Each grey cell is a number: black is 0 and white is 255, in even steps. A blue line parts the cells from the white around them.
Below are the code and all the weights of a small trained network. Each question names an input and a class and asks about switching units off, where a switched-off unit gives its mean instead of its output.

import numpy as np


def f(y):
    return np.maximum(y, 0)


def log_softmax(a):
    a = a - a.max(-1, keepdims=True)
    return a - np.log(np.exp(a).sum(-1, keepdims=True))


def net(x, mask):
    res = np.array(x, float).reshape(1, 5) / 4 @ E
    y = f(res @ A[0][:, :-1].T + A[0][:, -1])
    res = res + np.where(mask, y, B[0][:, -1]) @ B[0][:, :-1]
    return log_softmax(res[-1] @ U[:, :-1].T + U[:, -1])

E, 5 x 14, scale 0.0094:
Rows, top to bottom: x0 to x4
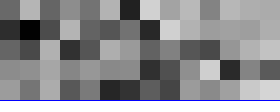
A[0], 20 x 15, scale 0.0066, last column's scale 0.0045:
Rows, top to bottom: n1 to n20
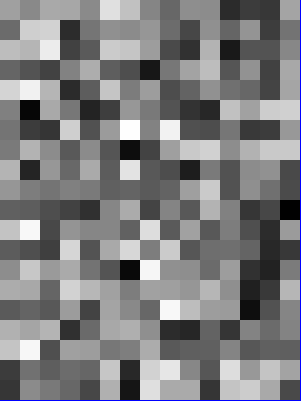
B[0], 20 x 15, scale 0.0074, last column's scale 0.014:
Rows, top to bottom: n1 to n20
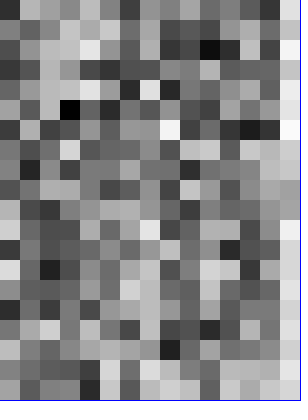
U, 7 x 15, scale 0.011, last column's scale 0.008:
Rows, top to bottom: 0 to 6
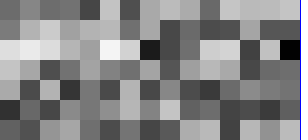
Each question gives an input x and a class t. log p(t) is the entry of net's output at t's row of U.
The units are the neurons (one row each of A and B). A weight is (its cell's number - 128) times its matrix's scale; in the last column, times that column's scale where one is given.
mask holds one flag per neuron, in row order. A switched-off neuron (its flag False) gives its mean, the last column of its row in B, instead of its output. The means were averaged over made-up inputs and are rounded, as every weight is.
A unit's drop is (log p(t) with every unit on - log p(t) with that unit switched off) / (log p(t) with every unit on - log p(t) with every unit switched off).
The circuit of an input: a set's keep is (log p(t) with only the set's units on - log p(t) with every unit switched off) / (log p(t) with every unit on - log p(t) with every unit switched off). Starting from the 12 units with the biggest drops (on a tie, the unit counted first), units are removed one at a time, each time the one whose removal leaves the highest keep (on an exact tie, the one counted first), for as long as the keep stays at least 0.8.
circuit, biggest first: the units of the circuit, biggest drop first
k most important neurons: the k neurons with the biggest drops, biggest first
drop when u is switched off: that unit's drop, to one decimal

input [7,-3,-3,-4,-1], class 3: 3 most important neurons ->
(n14; n12; n18)
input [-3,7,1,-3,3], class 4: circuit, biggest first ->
(n6)
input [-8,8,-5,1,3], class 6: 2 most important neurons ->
(n4; n10)
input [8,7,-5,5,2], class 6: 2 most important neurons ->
(n8; n4)
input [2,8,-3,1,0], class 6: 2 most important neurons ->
(n8; n4)
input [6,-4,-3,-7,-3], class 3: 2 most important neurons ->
(n14; n12)
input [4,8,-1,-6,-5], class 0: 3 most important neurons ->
(n19; n20; n3)
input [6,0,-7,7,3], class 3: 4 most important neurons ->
(n14; n12; n3; n15)
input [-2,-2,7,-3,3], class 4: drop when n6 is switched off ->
0.1
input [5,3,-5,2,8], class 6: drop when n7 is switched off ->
0.0
